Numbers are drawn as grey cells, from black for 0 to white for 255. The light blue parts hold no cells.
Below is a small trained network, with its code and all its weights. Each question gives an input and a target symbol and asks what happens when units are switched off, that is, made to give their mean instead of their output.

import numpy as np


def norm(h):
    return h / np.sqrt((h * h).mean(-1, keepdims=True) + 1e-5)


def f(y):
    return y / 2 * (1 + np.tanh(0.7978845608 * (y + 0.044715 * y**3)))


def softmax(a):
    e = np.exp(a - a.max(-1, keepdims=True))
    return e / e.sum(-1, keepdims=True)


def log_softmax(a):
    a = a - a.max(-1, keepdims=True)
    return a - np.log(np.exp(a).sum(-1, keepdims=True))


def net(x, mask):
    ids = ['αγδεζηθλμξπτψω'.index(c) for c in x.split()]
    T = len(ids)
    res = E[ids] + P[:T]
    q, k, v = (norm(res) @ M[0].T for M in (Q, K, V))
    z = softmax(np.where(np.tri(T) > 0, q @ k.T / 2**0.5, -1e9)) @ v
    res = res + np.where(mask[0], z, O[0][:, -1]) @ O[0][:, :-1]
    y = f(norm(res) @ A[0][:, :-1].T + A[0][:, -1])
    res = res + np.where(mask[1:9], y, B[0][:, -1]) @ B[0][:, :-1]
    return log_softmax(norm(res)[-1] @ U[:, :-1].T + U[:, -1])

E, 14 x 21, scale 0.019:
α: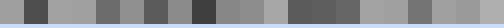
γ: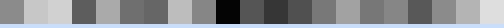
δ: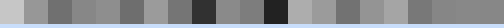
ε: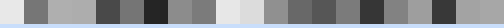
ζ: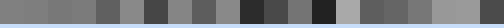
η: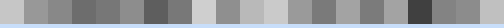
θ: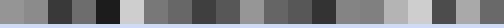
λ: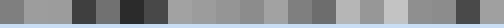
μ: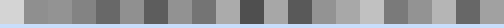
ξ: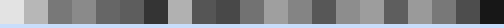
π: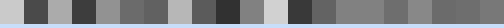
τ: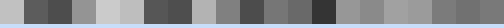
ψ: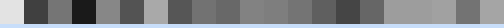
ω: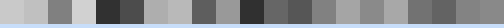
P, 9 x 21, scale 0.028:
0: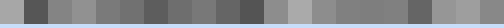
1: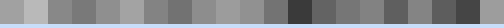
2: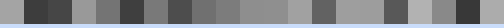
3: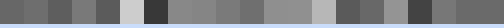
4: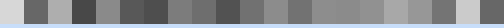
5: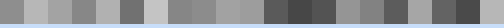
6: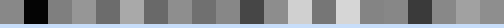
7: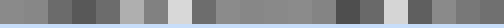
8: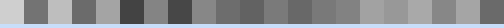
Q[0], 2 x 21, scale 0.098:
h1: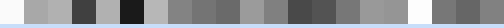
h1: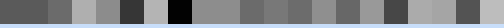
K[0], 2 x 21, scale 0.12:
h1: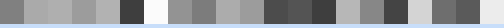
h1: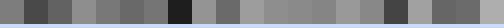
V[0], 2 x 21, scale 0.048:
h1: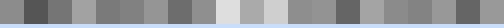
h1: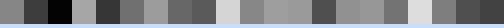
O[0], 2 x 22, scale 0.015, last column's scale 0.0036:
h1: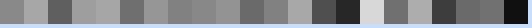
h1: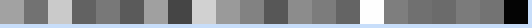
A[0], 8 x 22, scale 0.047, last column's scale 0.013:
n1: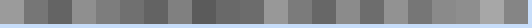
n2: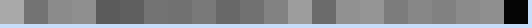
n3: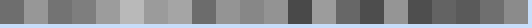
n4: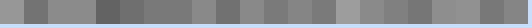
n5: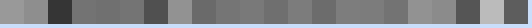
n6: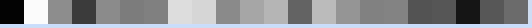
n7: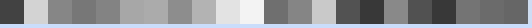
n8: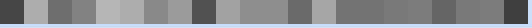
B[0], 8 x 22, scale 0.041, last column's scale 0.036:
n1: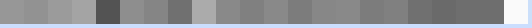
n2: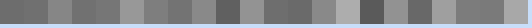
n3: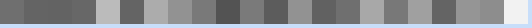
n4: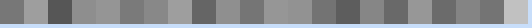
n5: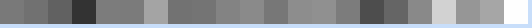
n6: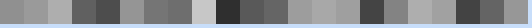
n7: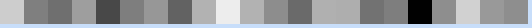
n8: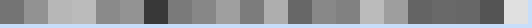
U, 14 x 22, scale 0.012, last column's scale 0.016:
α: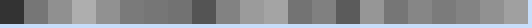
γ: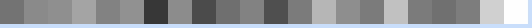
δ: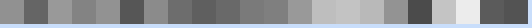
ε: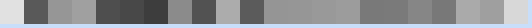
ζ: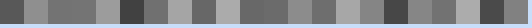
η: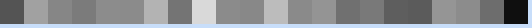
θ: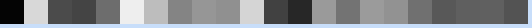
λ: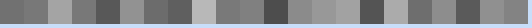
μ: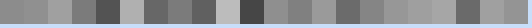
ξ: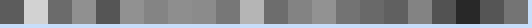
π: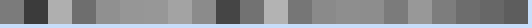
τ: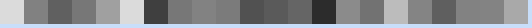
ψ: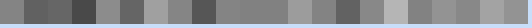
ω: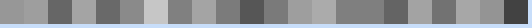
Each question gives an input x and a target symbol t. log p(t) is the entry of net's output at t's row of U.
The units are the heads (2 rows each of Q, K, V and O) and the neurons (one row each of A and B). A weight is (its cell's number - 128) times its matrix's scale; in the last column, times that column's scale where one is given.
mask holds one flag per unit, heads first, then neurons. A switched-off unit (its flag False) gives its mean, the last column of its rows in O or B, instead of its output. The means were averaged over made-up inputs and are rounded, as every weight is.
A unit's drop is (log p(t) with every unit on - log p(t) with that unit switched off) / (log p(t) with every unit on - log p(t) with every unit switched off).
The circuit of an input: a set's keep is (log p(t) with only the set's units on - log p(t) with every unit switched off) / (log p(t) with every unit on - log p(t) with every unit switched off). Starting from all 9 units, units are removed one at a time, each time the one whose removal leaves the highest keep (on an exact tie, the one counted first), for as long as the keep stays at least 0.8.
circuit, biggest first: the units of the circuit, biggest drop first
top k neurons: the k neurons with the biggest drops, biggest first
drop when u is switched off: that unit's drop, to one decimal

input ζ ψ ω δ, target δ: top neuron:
n3
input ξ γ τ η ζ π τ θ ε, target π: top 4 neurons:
n3, n1, n8, n4
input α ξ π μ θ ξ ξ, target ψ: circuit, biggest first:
h1, n1
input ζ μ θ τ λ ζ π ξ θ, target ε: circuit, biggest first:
h1, n3, n4
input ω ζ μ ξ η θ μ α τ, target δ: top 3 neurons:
n1, n3, n2
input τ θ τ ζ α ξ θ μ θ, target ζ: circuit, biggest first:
h1, n4
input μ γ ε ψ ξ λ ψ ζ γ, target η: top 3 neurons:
n1, n5, n8
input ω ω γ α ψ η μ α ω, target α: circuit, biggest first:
h1, n8
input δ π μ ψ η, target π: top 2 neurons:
n3, n1
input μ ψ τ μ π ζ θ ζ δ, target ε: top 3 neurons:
n3, n5, n4
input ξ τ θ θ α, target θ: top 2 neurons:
n2, n4
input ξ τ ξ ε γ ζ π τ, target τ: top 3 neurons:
n5, n3, n1
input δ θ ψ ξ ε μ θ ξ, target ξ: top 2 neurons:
n4, n5
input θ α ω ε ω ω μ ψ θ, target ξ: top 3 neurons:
n4, n5, n3
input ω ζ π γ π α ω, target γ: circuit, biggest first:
h1
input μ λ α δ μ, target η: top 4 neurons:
n1, n5, n8, n3
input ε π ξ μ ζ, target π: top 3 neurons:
n3, n1, n8
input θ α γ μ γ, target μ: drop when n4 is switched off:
0.0
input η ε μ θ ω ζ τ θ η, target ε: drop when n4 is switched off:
0.1
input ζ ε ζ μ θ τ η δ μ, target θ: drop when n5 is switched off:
0.3
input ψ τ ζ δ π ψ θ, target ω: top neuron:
n1
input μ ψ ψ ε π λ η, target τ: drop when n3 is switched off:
0.2
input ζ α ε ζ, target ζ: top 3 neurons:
n4, n5, n8
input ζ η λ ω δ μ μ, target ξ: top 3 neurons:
n4, n5, n3
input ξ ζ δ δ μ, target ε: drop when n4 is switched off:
0.1
